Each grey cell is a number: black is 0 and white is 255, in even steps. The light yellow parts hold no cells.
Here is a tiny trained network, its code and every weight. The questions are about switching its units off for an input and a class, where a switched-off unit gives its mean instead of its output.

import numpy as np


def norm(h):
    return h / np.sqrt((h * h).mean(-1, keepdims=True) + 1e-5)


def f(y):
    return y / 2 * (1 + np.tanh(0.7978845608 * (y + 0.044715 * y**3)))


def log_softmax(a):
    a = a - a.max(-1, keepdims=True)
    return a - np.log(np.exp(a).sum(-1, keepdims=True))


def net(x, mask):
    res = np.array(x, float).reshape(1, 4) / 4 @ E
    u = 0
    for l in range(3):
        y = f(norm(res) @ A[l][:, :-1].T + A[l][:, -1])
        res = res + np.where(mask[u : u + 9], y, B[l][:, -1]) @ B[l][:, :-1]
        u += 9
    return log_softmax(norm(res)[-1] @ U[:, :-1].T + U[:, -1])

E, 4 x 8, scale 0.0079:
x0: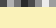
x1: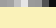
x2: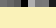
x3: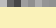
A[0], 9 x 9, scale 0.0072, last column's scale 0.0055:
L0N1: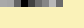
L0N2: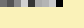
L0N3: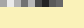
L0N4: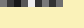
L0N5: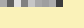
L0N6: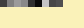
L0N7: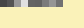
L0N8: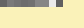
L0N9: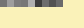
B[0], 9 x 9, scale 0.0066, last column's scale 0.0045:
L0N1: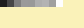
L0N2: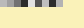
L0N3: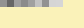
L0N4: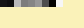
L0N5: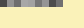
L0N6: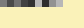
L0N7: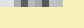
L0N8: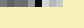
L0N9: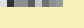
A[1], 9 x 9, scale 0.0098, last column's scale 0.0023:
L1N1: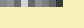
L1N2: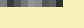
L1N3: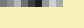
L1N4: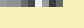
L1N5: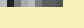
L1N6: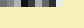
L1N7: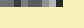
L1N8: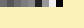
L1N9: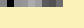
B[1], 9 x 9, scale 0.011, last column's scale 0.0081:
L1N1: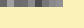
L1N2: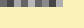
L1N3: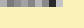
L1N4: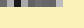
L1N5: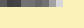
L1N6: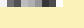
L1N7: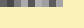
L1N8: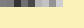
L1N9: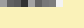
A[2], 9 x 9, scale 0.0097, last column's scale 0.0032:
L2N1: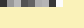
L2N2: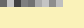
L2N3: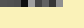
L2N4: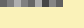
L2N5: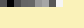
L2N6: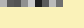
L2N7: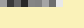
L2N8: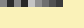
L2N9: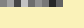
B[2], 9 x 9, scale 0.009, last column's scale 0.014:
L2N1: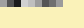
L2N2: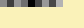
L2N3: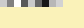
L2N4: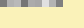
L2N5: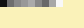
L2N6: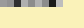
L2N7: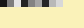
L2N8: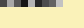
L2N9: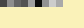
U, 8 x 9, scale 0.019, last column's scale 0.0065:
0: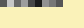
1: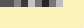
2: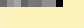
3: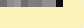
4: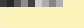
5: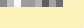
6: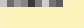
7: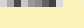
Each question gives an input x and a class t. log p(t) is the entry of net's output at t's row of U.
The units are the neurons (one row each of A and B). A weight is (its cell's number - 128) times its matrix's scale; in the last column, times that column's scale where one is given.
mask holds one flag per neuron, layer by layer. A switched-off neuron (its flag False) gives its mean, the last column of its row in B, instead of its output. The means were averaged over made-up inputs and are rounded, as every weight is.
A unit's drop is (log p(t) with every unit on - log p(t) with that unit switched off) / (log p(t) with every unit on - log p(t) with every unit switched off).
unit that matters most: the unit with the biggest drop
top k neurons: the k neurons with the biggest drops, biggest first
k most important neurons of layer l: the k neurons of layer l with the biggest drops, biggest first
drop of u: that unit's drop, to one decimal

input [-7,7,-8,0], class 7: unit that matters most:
L2N7
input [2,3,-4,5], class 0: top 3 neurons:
L1N6, L1N9, L0N8
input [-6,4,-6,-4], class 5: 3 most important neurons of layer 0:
L0N7, L0N4, L0N8
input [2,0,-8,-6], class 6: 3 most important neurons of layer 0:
L0N4, L0N8, L0N7
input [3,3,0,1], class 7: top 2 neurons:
L1N6, L0N1
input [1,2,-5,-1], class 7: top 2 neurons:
L2N7, L2N5
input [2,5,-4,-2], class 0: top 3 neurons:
L0N8, L2N3, L2N7
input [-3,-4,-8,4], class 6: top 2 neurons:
L0N7, L0N4
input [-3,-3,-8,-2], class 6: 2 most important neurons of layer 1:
L1N6, L1N8
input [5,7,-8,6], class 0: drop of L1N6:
0.1
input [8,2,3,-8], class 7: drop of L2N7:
0.4
